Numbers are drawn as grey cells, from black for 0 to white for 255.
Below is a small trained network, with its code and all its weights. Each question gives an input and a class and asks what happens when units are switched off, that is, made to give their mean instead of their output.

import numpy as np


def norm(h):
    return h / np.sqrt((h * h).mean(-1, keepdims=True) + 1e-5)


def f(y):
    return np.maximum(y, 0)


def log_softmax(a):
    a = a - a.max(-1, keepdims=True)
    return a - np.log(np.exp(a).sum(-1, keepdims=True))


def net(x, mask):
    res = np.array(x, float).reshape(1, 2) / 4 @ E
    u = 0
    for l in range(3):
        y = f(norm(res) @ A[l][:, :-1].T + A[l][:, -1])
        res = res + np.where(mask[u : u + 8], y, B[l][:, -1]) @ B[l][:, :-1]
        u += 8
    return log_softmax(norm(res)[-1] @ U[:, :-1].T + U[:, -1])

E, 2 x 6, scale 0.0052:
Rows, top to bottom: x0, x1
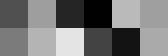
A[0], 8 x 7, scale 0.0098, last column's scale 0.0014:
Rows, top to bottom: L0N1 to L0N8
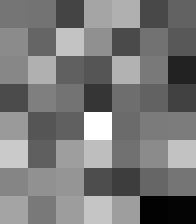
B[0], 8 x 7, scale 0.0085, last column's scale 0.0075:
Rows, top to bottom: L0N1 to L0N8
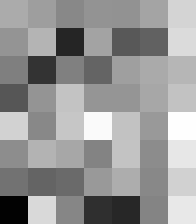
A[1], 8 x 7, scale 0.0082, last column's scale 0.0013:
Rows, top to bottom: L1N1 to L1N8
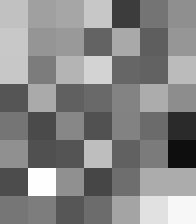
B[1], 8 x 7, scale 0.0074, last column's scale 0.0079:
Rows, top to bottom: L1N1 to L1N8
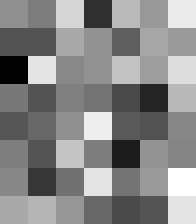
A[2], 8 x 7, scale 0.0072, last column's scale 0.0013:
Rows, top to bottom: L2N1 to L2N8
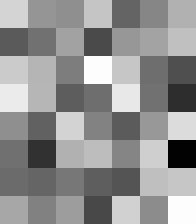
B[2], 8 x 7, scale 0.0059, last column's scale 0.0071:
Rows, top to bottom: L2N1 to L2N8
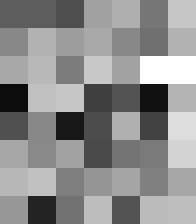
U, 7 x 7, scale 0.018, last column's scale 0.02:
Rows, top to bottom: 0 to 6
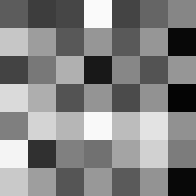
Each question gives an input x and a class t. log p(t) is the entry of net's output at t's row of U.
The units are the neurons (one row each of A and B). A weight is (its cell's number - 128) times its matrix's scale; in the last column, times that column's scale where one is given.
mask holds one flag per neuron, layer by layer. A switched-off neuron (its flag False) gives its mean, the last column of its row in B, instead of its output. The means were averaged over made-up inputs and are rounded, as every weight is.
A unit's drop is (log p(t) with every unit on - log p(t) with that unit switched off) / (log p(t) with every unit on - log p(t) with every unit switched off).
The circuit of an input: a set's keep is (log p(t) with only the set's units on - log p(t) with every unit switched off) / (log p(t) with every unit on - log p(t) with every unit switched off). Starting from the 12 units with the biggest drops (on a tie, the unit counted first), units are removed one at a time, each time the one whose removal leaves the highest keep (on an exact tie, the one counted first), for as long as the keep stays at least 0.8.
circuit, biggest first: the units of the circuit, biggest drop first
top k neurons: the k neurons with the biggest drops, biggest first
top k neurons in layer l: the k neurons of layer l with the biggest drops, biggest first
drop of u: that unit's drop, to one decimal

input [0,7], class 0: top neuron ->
[L0N5]
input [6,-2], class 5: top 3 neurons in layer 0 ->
[L0N8 L0N2 L0N4]
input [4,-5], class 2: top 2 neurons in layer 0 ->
[L0N5 L0N8]
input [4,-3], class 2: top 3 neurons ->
[L0N5 L2N4 L1N7]
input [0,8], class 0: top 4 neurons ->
[L0N5 L0N1 L1N7 L0N6]
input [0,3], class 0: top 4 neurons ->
[L0N5 L0N6 L0N1 L1N6]
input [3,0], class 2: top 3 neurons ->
[L0N5 L2N3 L0N6]
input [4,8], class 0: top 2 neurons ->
[L0N5 L1N1]
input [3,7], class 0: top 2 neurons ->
[L0N5 L1N7]
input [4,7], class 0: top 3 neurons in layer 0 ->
[L0N5 L0N6 L0N3]
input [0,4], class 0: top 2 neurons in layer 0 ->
[L0N5 L0N6]
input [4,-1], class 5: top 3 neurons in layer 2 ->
[L2N4 L2N8 L2N3]
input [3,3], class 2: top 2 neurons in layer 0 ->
[L0N5 L0N2]
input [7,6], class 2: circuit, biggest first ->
[L0N5]
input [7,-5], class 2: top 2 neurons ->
[L0N5 L2N4]
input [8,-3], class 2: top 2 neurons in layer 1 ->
[L1N7 L1N8]
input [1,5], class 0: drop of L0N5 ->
1.0
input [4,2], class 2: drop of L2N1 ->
0.0
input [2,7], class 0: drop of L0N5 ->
1.0
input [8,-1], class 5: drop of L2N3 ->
0.3
